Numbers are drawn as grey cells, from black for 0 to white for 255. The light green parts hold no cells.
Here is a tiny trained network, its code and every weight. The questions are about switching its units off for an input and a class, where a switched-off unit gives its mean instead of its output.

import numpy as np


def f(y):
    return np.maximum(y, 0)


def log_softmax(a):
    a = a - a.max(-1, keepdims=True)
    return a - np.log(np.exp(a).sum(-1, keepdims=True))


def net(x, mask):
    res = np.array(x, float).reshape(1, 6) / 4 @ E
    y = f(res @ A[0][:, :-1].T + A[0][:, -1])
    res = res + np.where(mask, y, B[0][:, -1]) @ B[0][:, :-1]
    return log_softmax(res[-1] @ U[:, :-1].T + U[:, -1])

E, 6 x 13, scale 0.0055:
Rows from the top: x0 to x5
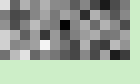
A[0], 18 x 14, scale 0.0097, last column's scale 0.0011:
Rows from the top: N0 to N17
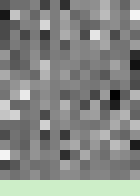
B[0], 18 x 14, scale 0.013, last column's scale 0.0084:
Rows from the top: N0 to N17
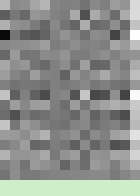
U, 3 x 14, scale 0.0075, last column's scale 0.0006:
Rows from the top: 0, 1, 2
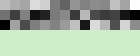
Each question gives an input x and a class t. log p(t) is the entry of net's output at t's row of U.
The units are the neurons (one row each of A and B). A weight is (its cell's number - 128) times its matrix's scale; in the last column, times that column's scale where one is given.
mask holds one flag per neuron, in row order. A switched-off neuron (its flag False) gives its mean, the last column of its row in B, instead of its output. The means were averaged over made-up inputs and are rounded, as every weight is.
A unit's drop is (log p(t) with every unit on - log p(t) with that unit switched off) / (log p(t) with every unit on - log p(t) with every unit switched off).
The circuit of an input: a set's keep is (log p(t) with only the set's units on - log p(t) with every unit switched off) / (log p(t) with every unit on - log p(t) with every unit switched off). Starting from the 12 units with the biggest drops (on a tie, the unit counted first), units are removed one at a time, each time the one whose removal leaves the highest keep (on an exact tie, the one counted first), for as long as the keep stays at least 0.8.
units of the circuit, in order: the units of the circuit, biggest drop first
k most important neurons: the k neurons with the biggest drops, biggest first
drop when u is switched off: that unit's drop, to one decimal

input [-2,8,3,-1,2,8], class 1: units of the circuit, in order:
N9
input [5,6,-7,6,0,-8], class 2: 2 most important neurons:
N10; N9
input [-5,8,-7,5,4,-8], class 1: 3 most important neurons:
N14; N11; N1
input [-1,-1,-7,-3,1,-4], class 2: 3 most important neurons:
N9; N1; N16
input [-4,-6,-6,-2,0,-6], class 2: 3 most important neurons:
N9; N1; N2
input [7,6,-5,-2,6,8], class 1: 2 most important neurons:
N9; N13
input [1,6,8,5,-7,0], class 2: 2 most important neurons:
N3; N9
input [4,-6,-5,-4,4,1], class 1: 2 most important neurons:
N13; N0
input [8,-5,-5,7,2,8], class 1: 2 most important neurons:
N9; N11
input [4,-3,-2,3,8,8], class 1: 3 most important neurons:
N9; N13; N0
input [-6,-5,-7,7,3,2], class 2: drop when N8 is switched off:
0.1
